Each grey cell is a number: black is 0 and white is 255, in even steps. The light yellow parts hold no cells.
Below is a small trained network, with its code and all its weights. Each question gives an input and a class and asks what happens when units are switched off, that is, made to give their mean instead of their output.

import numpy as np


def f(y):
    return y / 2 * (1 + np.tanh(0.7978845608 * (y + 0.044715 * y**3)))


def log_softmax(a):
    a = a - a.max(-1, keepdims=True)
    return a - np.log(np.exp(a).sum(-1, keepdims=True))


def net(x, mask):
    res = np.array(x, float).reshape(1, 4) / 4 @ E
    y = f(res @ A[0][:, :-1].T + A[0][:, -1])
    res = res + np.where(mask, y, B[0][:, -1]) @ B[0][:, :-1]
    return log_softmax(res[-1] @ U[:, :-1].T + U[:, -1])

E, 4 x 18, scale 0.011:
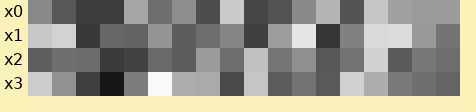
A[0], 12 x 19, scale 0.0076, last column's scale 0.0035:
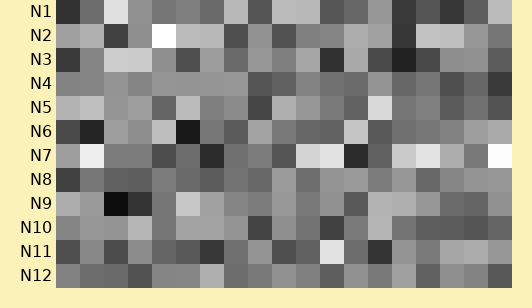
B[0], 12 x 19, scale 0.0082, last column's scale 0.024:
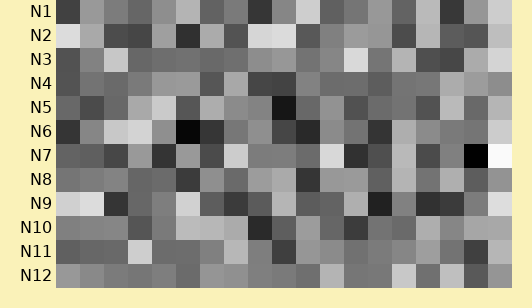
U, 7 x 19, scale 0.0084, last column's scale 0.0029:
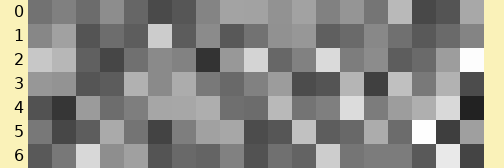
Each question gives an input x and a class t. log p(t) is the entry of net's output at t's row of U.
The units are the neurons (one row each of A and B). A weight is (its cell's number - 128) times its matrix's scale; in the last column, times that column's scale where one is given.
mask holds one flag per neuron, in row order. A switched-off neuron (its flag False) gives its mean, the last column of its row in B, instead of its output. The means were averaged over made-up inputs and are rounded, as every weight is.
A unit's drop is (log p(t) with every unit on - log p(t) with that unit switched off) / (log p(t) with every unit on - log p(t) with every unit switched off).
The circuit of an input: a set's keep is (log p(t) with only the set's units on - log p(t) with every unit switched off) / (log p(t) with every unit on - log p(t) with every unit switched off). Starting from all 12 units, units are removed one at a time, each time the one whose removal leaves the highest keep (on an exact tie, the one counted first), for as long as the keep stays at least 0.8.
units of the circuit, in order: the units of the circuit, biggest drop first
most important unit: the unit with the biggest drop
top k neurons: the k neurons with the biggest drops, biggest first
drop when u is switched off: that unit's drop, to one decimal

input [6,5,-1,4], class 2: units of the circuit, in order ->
N9
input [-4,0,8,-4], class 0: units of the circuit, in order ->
N9, N1
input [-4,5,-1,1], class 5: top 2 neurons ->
N1, N5
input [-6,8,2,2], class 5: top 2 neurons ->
N5, N7
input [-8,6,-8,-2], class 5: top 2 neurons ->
N9, N5
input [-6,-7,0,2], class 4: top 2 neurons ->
N10, N9
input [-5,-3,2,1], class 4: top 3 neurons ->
N9, N7, N2
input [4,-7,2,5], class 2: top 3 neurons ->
N7, N5, N11
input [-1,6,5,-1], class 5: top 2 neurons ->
N1, N7
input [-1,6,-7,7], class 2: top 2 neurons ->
N2, N9
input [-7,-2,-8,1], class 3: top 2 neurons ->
N6, N10
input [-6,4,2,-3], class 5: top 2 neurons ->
N9, N7
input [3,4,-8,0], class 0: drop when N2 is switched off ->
1.2
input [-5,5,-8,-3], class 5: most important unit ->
N1
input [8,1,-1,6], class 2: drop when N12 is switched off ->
0.0
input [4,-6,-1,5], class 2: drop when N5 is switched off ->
0.1
